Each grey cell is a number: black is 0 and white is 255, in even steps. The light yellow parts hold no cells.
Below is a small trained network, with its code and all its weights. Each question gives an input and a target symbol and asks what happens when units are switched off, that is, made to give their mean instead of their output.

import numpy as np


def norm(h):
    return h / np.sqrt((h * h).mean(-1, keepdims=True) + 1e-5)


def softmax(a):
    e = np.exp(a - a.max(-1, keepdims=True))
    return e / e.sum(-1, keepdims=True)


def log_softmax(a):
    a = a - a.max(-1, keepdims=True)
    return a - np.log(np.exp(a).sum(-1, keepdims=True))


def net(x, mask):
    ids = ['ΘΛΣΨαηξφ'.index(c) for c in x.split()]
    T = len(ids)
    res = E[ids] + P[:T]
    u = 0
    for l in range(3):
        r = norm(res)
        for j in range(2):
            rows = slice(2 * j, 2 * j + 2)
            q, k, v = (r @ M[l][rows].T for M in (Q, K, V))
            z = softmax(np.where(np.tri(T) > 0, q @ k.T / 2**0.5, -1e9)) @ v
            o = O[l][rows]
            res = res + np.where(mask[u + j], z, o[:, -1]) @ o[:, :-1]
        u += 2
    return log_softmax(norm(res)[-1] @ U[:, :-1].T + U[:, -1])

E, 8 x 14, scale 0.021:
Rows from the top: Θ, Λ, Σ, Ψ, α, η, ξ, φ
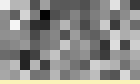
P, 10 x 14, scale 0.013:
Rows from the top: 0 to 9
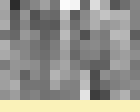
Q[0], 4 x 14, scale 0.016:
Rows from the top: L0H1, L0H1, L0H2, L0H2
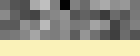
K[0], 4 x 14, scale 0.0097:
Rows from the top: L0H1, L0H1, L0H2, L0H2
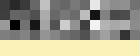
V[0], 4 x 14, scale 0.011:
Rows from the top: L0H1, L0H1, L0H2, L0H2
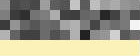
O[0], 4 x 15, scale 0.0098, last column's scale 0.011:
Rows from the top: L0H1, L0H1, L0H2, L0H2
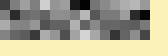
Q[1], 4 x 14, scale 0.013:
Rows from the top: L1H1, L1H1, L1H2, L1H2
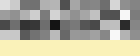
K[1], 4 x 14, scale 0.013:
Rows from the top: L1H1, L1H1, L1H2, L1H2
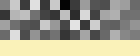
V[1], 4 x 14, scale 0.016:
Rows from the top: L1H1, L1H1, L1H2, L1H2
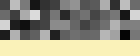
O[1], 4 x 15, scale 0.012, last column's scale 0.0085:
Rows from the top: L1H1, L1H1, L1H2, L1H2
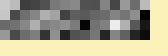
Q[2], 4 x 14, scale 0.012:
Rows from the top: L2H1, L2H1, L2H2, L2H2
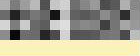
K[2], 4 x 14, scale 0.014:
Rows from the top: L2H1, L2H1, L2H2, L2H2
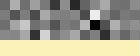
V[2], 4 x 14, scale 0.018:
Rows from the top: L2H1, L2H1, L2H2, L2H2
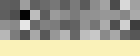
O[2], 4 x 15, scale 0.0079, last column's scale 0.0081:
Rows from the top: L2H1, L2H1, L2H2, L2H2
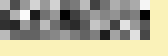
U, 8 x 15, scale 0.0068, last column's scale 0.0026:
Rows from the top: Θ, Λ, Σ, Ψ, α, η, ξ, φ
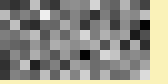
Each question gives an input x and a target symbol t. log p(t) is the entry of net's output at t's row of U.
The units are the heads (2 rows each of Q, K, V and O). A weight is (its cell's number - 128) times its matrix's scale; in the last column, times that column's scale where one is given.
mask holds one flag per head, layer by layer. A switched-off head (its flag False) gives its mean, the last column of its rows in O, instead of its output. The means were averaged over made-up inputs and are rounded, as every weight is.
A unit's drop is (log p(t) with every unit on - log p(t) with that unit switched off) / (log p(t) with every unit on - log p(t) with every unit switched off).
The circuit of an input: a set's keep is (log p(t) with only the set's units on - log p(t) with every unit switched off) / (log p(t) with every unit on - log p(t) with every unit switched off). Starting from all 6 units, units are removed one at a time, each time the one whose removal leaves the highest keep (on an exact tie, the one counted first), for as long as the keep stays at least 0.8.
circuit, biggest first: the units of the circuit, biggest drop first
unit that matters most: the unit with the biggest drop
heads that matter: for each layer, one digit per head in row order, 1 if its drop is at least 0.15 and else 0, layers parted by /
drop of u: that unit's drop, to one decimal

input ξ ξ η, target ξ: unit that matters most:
L2H1
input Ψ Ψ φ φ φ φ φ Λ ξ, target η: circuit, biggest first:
(L0H2 L1H2)
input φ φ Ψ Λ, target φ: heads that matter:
00 / 01 / 00
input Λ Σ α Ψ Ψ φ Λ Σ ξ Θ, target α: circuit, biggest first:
(L2H2 L1H1)
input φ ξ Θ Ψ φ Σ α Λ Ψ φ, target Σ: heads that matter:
01 / 10 / 00
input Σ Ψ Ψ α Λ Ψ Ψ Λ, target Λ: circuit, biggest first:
(L1H1 L0H1)
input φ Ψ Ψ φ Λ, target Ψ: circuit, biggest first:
(L0H1 L2H2 L2H1)
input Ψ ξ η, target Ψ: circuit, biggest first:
(L0H1 L2H2 L1H2)
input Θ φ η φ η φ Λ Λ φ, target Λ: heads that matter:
00 / 10 / 00
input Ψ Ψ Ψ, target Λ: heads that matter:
11 / 01 / 10
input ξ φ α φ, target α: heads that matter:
10 / 11 / 01
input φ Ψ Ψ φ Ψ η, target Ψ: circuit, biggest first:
(L0H1 L2H2)
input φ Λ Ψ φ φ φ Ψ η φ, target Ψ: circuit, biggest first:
(L0H2 L0H1 L1H2)
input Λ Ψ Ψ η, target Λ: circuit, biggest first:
(L0H1 L1H1)
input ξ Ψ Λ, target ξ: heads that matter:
00 / 01 / 10
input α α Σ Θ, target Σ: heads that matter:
11 / 01 / 10
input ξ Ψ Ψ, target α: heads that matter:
01 / 01 / 01
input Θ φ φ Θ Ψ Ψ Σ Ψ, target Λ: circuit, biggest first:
(L0H2 L1H1)
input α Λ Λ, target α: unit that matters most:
L2H2
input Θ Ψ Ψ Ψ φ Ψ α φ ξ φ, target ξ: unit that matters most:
L0H2
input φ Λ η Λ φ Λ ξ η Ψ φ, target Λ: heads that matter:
01 / 10 / 00
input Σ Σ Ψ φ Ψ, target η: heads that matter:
00 / 01 / 00
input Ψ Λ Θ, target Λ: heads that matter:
11 / 01 / 10
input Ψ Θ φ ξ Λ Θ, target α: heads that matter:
01 / 11 / 01
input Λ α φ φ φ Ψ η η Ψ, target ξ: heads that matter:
10 / 00 / 10
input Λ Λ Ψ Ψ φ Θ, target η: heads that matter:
01 / 01 / 00
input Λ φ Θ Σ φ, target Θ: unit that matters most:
L0H2
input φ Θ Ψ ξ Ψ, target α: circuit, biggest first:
(L0H2 L1H2 L2H2)
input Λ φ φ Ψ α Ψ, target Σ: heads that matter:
11 / 01 / 10
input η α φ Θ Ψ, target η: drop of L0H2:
0.1
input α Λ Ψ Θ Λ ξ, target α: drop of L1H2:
0.2
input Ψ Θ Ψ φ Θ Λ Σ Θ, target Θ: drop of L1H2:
0.6
